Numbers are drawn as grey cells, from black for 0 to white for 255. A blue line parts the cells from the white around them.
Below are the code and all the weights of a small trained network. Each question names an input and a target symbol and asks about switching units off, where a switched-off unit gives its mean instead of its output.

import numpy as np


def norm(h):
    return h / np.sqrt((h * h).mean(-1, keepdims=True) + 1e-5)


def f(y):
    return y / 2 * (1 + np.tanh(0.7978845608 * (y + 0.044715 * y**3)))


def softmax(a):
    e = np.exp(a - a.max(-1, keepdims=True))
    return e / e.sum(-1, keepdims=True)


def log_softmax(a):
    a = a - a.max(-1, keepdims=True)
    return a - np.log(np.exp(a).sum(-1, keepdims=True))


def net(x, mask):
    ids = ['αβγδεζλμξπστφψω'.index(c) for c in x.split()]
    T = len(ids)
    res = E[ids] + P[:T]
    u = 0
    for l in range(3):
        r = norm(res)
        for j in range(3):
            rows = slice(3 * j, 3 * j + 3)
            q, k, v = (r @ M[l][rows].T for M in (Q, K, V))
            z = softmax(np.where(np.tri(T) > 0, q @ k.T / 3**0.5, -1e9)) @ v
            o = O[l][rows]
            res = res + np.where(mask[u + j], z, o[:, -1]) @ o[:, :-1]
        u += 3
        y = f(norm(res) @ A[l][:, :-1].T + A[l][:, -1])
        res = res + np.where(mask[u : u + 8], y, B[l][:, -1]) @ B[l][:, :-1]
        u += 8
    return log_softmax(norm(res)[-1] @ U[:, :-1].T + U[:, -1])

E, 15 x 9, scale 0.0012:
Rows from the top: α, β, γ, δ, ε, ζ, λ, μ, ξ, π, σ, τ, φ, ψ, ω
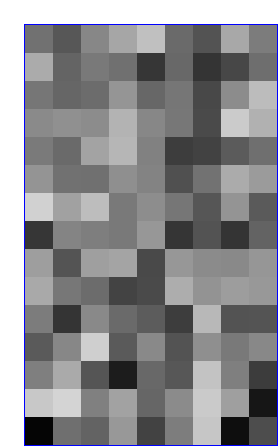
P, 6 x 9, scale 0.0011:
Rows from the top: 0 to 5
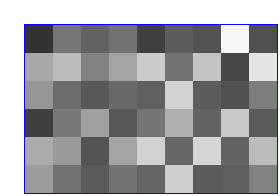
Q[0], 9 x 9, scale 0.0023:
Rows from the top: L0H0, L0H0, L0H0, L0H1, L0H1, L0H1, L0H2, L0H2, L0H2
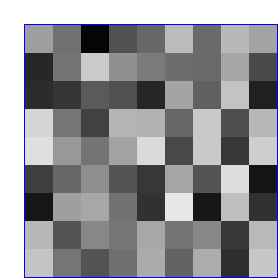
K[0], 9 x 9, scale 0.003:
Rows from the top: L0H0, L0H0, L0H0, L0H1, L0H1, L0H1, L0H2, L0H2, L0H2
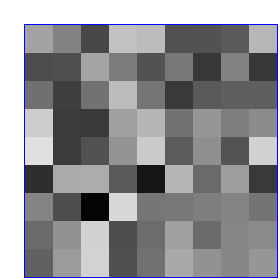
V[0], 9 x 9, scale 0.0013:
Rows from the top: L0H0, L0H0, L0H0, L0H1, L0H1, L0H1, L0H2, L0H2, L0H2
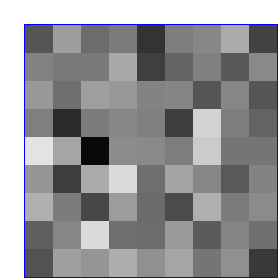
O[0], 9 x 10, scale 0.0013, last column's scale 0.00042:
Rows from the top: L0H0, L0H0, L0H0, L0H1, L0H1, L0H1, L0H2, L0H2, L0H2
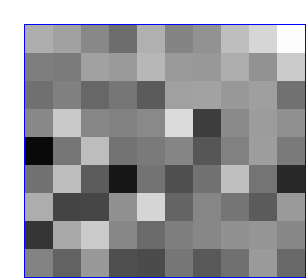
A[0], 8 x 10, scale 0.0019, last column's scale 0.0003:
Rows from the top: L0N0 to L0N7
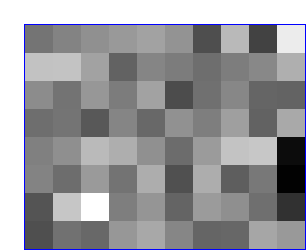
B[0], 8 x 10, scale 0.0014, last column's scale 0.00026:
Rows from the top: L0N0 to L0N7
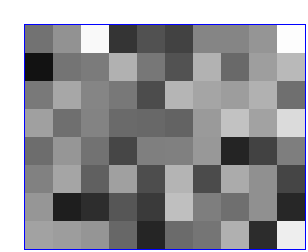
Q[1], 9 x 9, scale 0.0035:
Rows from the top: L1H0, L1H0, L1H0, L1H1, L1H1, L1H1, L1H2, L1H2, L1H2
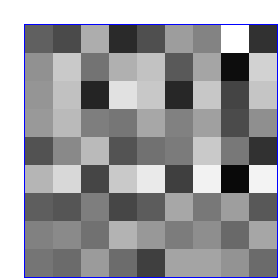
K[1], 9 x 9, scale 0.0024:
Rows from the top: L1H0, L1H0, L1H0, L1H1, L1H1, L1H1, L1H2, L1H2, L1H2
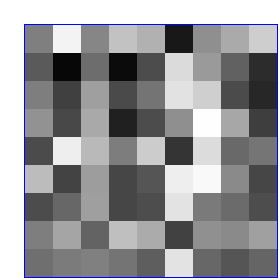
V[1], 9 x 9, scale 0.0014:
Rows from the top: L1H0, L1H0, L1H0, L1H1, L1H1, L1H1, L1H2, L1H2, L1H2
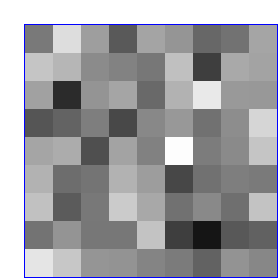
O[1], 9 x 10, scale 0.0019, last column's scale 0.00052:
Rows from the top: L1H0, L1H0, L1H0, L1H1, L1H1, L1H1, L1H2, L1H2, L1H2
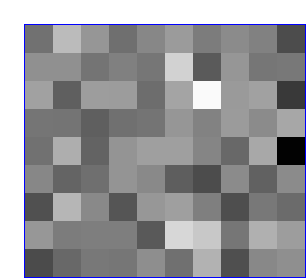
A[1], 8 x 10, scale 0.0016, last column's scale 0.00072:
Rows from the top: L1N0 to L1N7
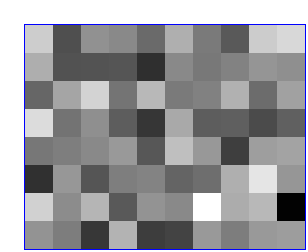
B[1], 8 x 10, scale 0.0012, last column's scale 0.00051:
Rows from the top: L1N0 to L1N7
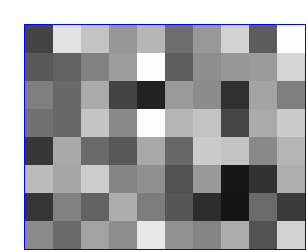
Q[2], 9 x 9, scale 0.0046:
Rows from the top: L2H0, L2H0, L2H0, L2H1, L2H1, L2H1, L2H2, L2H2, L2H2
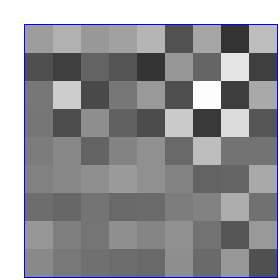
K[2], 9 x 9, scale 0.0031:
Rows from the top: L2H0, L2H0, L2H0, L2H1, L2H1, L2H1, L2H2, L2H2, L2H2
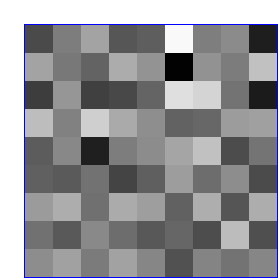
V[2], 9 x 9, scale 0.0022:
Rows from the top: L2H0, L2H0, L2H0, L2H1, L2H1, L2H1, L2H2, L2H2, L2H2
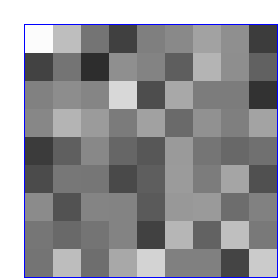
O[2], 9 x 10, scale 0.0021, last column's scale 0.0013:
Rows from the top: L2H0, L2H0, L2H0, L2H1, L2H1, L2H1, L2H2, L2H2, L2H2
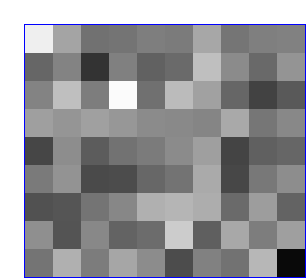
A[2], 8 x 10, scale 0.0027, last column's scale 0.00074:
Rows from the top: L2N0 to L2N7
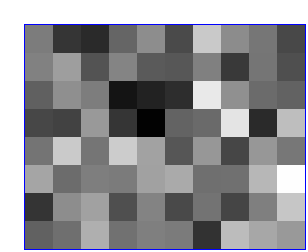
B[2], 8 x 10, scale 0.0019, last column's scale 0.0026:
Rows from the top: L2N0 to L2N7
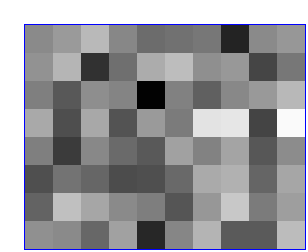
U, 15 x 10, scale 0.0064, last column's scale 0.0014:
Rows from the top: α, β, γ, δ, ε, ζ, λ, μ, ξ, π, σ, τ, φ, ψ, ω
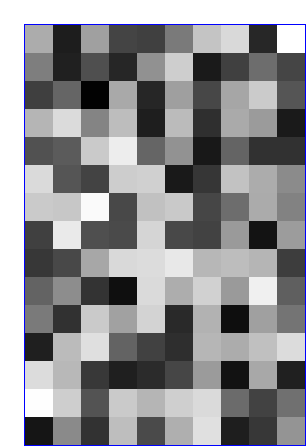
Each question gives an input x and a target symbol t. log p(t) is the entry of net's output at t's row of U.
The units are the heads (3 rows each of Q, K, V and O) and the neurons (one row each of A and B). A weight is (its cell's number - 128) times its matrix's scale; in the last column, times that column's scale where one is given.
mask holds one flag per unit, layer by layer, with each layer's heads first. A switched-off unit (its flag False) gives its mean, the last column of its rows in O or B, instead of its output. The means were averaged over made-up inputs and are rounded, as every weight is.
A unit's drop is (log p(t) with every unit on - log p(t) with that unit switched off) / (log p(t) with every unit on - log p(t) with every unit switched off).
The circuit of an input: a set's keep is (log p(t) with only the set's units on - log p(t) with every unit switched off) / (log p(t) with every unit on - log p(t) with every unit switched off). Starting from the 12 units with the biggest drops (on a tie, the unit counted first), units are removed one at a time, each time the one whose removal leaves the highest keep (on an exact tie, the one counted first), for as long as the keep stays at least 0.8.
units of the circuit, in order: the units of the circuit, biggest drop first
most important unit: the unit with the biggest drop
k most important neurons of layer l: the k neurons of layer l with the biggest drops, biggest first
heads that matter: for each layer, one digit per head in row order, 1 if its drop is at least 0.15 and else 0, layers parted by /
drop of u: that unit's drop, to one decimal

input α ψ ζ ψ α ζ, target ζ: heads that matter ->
000 / 000 / 001
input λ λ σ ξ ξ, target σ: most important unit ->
L1H0
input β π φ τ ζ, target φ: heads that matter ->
000 / 000 / 100
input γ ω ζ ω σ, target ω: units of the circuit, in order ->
L2H0; L2N3
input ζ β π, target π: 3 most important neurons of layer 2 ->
L2N2; L2N3; L2N5
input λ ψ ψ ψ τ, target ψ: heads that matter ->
000 / 000 / 100
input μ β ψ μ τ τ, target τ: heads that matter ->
000 / 000 / 001
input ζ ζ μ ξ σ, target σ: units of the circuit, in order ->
L2N7; L2N3
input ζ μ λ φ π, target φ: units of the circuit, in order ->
L2N3; L1N6
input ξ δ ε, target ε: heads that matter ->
000 / 000 / 100
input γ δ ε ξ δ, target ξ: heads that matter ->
000 / 101 / 000
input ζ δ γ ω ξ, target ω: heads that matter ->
000 / 000 / 000
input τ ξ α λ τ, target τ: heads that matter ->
001 / 000 / 100
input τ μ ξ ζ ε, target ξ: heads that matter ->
000 / 100 / 000
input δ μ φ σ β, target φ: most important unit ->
L2H0
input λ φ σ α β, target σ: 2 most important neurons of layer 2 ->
L2N3; L2N2
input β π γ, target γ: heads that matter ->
000 / 000 / 001
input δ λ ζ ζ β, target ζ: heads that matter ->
000 / 000 / 010
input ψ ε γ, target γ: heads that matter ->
000 / 011 / 001
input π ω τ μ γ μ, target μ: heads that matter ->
000 / 000 / 000
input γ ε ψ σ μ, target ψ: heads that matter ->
000 / 000 / 100
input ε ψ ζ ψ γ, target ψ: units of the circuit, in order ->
L2H0
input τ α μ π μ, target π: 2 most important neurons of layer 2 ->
L2N7; L2N3
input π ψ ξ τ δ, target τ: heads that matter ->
011 / 001 / 100
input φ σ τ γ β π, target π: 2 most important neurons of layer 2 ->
L2N3; L2N2
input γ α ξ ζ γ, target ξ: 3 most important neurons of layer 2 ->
L2N2; L2N3; L2N4
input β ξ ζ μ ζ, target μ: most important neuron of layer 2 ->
L2N3
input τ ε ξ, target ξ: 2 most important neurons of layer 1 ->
L1N3; L1N0
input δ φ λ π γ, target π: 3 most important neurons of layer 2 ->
L2N2; L2N3; L2N5
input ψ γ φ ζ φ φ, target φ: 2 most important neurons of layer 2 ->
L2N3; L2N0
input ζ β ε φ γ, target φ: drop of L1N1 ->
0.0
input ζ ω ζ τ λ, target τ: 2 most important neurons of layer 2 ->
L2N3; L2N6
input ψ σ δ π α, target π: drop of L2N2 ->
0.7
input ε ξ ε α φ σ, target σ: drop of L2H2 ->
0.2
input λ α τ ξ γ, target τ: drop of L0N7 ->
0.1
